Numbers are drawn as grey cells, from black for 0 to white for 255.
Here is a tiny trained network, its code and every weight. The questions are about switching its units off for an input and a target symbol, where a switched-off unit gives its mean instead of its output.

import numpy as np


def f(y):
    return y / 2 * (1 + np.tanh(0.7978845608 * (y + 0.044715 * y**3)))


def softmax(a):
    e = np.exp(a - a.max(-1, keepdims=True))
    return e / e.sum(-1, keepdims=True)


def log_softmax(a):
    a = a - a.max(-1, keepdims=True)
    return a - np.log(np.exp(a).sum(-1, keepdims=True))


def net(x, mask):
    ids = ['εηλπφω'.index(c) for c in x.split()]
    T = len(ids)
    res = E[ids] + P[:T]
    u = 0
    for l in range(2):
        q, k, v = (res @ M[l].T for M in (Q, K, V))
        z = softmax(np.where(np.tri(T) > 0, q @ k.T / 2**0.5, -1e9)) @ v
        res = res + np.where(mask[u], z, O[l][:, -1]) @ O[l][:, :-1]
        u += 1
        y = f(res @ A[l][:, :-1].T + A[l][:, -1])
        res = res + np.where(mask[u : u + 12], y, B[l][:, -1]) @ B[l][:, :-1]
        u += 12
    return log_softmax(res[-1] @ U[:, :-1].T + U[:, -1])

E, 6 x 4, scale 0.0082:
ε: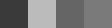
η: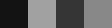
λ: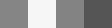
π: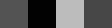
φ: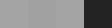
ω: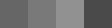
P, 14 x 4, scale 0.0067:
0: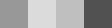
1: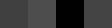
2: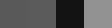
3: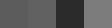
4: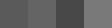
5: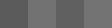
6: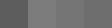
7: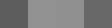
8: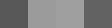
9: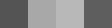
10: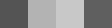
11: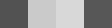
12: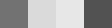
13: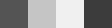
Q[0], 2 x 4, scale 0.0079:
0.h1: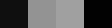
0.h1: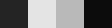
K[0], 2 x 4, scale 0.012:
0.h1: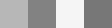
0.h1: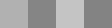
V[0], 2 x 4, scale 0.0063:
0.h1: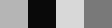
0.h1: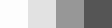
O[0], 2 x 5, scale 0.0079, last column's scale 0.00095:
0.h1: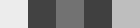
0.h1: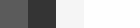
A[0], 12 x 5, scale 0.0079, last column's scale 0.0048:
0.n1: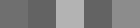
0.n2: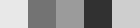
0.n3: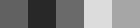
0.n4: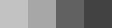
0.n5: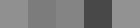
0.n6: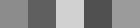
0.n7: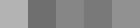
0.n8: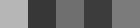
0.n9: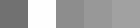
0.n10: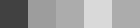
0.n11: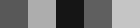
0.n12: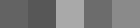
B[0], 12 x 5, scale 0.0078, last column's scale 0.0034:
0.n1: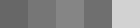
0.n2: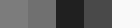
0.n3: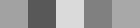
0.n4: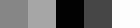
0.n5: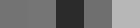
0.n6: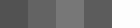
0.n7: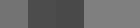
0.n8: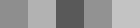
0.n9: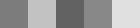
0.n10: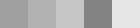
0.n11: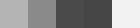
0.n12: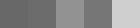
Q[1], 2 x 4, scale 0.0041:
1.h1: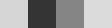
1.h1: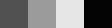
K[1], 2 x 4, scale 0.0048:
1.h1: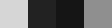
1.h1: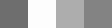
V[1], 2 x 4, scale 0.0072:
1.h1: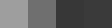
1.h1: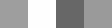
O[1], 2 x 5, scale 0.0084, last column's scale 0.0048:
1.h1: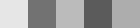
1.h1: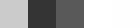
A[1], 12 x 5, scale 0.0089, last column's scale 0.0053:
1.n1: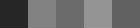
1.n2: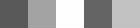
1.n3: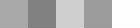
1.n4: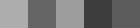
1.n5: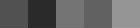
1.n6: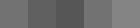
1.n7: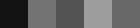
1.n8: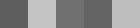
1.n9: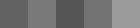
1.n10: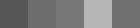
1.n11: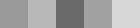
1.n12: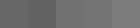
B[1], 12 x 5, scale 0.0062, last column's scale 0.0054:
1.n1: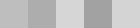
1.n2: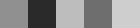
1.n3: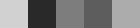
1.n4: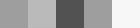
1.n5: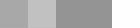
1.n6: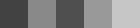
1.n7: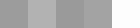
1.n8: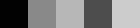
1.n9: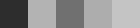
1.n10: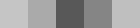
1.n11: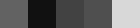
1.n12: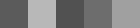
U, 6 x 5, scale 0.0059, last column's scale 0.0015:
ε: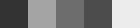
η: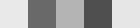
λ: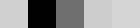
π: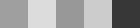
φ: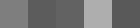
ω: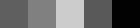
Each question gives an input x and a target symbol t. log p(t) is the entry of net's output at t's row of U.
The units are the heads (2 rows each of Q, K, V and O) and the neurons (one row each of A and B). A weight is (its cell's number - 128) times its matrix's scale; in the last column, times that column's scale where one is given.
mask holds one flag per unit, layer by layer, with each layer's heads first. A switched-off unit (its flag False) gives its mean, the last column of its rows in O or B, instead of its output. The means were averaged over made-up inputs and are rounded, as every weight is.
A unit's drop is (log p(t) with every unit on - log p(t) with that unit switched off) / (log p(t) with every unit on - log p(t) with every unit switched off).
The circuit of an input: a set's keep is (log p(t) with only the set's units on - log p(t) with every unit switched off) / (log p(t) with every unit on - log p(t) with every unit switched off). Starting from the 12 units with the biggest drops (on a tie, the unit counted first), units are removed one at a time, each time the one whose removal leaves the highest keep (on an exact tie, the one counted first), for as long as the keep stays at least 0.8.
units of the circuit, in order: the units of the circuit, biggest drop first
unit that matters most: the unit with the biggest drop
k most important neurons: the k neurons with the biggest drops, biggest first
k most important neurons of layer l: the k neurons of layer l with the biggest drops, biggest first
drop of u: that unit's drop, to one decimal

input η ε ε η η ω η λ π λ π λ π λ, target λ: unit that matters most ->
1.h1
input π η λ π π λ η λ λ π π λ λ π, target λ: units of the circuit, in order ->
(1.h1 0.n9 1.n8 1.n3)
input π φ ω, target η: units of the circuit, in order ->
(1.h1 0.h1 0.n2)
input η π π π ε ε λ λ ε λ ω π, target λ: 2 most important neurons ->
(0.n9 1.n8)
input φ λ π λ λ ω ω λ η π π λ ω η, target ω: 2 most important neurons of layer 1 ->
(1.n2 1.n8)
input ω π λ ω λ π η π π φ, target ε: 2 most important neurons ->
(0.n4 0.n2)
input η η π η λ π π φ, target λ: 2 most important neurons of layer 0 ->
(0.n9 0.n11)
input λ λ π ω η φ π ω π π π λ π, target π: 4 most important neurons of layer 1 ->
(1.n7 1.n5 1.n1 1.n11)
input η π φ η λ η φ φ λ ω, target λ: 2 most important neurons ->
(0.n9 1.n3)
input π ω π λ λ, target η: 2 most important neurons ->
(0.n2 0.n11)
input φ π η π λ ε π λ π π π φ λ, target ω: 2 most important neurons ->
(1.n8 1.n2)
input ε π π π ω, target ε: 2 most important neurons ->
(0.n4 1.n9)
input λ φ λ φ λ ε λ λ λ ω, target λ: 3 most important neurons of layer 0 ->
(0.n10 0.n9 0.n3)
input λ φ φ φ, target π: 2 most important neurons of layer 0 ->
(0.n10 0.n11)
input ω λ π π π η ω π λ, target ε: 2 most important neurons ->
(0.n4 1.n8)
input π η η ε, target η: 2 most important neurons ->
(0.n11 0.n2)
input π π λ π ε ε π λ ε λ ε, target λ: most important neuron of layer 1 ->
(1.n3)
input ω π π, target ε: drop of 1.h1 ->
0.5
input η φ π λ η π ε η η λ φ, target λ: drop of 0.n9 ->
0.2
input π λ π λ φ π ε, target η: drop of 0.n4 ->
0.1
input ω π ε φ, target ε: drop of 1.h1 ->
0.4
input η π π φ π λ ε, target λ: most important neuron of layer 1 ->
(1.n11)
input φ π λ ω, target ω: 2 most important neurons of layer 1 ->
(1.n2 1.n4)
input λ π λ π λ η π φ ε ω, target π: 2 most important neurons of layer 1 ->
(1.n7 1.n1)
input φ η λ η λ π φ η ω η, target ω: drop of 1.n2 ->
0.2
